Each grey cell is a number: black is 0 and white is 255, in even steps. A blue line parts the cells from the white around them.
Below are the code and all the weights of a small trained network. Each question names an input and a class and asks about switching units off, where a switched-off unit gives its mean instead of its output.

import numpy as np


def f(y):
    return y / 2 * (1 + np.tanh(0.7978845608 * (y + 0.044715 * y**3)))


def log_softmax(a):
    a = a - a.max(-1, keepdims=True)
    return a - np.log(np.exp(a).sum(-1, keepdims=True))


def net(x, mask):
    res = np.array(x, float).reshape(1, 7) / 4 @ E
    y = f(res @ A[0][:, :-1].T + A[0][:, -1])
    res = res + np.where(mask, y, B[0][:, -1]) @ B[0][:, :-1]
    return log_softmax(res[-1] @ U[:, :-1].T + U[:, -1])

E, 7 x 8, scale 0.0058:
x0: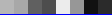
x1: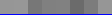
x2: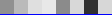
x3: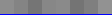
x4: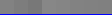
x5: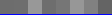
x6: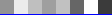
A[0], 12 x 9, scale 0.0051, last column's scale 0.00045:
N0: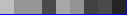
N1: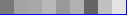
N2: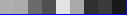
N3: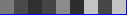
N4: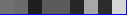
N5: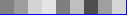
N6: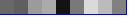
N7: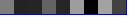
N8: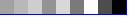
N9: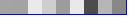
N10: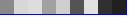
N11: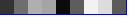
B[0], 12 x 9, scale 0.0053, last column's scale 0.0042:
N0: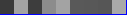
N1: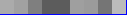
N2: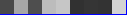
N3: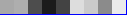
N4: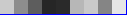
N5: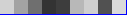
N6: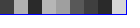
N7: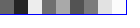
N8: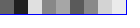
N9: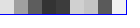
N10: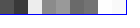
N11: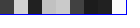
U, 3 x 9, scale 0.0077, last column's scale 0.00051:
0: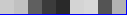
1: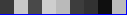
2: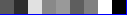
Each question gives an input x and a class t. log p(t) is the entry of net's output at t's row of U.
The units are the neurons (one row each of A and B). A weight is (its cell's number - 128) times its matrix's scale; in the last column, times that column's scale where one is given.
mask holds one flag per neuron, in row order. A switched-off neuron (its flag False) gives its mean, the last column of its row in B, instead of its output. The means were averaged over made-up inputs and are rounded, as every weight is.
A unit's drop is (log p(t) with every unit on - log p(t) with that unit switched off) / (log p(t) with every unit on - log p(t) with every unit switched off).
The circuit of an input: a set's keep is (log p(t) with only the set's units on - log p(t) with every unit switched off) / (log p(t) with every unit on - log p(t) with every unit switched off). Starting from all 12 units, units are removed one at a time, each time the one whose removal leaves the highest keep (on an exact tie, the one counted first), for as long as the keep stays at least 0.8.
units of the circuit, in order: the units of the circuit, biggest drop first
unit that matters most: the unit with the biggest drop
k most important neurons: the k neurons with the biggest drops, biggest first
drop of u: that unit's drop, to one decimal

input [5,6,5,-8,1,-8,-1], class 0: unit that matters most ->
N9
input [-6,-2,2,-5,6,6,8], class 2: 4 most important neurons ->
N10; N8; N2; N0
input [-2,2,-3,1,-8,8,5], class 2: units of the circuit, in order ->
N10; N8
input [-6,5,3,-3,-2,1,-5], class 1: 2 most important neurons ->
N11; N6
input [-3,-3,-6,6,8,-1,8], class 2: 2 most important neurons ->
N10; N8
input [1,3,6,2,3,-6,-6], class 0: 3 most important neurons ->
N9; N5; N10
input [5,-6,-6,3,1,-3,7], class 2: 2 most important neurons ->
N10; N8
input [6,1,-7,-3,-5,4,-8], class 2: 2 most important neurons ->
N7; N9
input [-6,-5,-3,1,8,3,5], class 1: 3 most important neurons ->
N11; N6; N7
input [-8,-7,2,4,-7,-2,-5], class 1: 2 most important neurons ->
N11; N6
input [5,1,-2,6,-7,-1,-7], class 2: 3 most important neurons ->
N7; N11; N6
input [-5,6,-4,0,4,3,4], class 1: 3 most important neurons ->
N11; N6; N9
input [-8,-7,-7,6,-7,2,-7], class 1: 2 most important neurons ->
N11; N6
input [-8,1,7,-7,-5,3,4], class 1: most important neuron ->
N11
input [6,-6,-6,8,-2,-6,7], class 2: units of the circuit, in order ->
N10; N8
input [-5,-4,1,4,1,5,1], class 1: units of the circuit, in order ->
N11; N6
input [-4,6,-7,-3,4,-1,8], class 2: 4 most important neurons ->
N10; N8; N9; N5
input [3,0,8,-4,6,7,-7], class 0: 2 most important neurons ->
N9; N5
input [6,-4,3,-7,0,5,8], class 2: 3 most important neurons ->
N10; N8; N11
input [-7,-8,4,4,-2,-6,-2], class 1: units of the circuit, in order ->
N11
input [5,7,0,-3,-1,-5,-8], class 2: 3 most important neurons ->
N7; N11; N6
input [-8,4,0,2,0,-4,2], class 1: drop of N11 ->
0.1
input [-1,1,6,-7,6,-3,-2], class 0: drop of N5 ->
0.0
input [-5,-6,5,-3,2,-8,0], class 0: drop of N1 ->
0.2
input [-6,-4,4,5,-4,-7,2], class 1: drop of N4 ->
0.1
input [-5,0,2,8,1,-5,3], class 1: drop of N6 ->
0.1
